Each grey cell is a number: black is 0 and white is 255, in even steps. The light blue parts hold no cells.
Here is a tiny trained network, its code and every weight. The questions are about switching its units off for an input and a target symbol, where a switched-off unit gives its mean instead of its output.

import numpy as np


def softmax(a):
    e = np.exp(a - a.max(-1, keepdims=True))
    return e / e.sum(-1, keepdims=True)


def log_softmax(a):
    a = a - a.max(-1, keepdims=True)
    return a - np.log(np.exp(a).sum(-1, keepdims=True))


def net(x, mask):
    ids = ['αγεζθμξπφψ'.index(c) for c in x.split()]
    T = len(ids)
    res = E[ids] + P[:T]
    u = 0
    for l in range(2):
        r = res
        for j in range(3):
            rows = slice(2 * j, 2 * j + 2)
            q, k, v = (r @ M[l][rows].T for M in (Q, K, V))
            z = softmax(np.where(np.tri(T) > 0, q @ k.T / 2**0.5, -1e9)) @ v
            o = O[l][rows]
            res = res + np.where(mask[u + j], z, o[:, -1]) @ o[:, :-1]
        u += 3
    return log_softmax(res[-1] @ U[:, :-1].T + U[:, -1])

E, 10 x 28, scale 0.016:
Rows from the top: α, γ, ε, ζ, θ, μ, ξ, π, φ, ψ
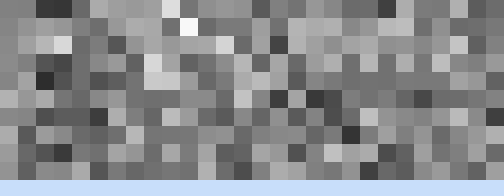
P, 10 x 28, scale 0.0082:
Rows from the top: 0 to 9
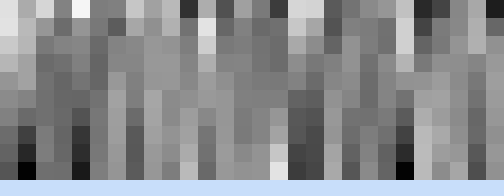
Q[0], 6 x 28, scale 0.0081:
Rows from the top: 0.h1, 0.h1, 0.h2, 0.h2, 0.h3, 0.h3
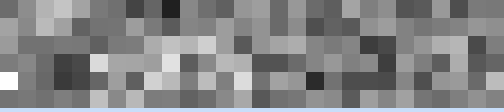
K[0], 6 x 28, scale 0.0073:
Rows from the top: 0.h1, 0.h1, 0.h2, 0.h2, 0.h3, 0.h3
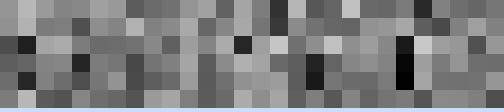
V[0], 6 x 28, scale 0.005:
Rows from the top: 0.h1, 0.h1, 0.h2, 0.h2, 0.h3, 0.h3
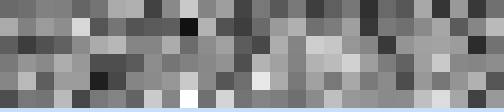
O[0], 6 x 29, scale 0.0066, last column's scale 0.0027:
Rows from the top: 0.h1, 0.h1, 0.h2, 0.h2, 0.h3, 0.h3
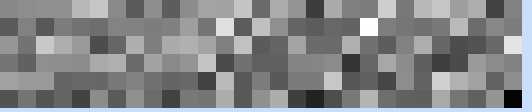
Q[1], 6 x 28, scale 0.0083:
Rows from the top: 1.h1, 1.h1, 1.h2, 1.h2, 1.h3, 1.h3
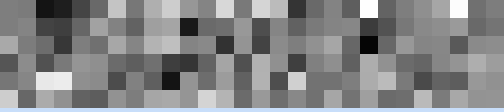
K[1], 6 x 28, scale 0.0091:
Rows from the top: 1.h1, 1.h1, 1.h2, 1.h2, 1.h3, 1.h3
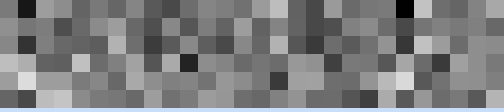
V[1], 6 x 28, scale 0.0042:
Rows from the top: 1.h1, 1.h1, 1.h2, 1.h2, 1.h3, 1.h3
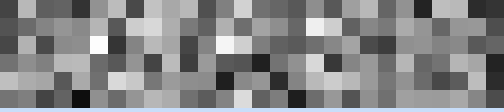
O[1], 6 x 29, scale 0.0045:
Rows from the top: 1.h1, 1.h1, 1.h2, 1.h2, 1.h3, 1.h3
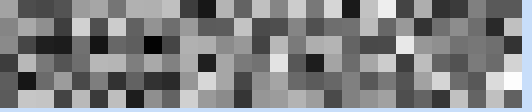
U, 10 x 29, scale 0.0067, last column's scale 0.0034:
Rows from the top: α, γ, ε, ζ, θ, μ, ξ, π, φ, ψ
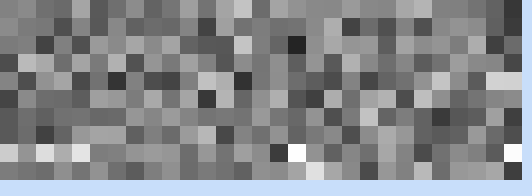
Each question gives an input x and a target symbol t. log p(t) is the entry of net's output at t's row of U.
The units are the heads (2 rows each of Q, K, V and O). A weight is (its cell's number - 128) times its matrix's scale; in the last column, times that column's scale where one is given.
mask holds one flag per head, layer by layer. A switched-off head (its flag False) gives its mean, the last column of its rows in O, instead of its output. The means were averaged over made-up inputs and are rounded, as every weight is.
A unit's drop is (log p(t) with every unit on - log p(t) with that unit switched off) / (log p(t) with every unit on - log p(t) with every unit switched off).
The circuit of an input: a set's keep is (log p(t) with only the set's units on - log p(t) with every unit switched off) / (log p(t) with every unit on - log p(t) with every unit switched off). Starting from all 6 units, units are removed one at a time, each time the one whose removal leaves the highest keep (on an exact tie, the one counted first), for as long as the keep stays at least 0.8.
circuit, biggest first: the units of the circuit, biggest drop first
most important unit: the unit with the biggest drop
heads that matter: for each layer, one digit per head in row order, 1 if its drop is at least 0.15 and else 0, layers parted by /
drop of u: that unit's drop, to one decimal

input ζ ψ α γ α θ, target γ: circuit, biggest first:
(0.h1 0.h3 1.h2 1.h3)
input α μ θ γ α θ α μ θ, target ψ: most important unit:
1.h1
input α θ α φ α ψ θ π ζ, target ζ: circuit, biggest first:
(1.h3 0.h3 0.h1 1.h1)
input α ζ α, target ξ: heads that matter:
100 / 000
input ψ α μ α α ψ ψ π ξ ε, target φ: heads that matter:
110 / 001
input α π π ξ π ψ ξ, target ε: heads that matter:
000 / 001
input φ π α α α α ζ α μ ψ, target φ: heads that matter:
010 / 011
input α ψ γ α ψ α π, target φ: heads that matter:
100 / 011
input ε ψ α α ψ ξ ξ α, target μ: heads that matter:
101 / 100
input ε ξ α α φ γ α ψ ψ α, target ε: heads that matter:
010 / 011
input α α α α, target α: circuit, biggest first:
(0.h2 1.h2)
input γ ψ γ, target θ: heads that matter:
100 / 001
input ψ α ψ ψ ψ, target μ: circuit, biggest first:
(0.h1 1.h2 0.h3)
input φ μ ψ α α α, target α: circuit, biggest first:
(0.h3 0.h2 1.h2)
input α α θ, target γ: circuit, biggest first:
(0.h3 1.h2)
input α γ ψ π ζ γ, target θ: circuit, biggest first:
(1.h3 0.h3)
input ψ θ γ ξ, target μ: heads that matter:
001 / 110
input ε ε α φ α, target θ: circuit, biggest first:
(1.h3)
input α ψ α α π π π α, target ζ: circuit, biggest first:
(1.h3 1.h1)
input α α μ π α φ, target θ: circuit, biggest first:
(1.h3 0.h2)
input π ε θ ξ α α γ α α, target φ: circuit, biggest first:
(0.h2 1.h2)
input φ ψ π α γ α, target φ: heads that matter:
011 / 011
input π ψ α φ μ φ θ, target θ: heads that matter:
000 / 001
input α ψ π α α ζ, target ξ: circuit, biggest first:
(0.h3 0.h1 1.h1 1.h2)
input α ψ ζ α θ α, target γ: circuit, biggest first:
(0.h3 1.h2 1.h3)
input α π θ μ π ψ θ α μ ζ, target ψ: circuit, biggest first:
(0.h1 1.h1 1.h2)
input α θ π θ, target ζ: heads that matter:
000 / 101
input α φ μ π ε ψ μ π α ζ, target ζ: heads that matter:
001 / 001
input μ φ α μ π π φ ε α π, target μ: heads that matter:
001 / 011
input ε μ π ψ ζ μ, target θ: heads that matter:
011 / 101
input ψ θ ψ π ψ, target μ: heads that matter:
101 / 011
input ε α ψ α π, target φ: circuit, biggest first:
(1.h2 1.h1)
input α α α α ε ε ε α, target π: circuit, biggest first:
(0.h2 0.h1 0.h3)
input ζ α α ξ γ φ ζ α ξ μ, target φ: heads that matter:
100 / 110
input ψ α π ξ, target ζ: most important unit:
0.h3
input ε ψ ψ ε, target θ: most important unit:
1.h3
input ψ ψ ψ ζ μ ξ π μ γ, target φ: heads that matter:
100 / 010
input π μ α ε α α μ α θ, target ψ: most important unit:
0.h1
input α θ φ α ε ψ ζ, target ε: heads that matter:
000 / 001
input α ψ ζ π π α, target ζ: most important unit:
1.h3
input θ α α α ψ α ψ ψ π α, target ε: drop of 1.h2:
0.1
